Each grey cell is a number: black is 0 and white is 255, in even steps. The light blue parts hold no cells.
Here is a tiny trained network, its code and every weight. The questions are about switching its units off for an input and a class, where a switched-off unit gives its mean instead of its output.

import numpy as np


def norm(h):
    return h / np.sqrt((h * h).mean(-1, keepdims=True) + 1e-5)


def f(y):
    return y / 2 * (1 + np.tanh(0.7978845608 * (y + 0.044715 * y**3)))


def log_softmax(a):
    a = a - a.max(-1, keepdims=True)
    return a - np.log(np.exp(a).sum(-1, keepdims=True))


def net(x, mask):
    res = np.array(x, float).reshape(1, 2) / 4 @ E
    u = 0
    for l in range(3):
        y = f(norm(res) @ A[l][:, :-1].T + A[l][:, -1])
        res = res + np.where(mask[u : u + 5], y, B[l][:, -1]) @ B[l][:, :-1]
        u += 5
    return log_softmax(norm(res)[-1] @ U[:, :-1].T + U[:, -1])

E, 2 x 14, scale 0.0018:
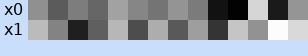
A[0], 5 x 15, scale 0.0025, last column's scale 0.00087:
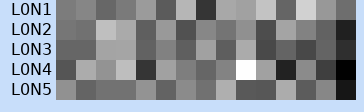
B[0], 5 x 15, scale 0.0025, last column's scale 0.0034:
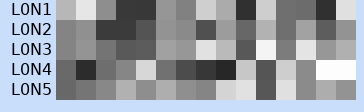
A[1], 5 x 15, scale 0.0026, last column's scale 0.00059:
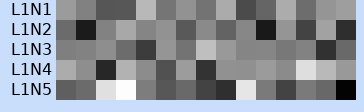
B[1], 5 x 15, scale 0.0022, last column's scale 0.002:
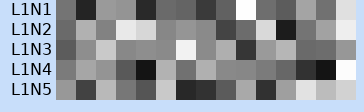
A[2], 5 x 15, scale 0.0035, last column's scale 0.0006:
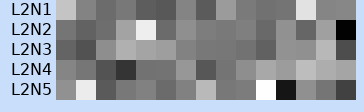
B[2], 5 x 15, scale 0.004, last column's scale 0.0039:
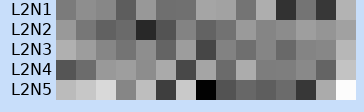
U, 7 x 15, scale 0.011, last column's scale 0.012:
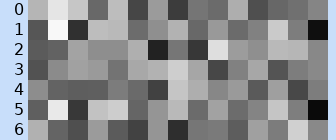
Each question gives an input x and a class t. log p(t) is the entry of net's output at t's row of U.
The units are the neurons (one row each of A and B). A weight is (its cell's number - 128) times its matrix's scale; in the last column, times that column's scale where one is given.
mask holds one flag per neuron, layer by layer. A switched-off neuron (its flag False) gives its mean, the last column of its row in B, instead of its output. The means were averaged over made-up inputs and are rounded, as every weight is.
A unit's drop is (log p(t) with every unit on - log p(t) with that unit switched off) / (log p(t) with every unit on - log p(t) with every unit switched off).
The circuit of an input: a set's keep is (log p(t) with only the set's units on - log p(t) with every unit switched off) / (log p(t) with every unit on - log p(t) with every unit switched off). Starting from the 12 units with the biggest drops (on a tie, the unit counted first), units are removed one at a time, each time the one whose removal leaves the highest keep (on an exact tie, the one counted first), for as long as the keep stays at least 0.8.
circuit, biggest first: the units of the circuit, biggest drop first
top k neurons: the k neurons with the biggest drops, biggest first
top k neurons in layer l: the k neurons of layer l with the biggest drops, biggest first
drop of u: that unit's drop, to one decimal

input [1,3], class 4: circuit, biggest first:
(L1N2; L2N5)
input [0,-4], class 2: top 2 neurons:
(L0N1; L0N4)
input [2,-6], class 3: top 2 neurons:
(L0N3; L2N5)
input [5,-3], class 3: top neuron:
(L0N4)
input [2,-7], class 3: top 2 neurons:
(L0N3; L2N5)
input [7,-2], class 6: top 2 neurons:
(L0N1; L1N4)
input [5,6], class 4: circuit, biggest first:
(L2N5; L2N1)
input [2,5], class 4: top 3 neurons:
(L1N2; L2N5; L1N1)
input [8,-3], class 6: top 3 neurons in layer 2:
(L2N2; L2N1; L2N4)
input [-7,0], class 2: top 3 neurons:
(L0N4; L1N5; L0N3)
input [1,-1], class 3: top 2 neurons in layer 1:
(L1N2; L1N3)
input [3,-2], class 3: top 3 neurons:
(L0N4; L2N5; L0N3)
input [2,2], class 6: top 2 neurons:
(L0N3; L0N1)
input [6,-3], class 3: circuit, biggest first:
(L2N5)
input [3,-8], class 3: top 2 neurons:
(L0N3; L2N5)
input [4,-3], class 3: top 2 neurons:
(L0N4; L2N5)
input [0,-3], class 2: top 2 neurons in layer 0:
(L0N1; L0N4)
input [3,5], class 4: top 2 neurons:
(L2N5; L0N4)
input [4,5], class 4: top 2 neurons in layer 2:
(L2N5; L2N1)
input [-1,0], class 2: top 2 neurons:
(L0N4; L2N5)
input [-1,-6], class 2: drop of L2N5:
0.1
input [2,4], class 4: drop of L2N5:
0.3
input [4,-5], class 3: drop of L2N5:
0.2
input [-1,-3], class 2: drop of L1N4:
0.0
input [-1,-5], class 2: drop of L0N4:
0.1
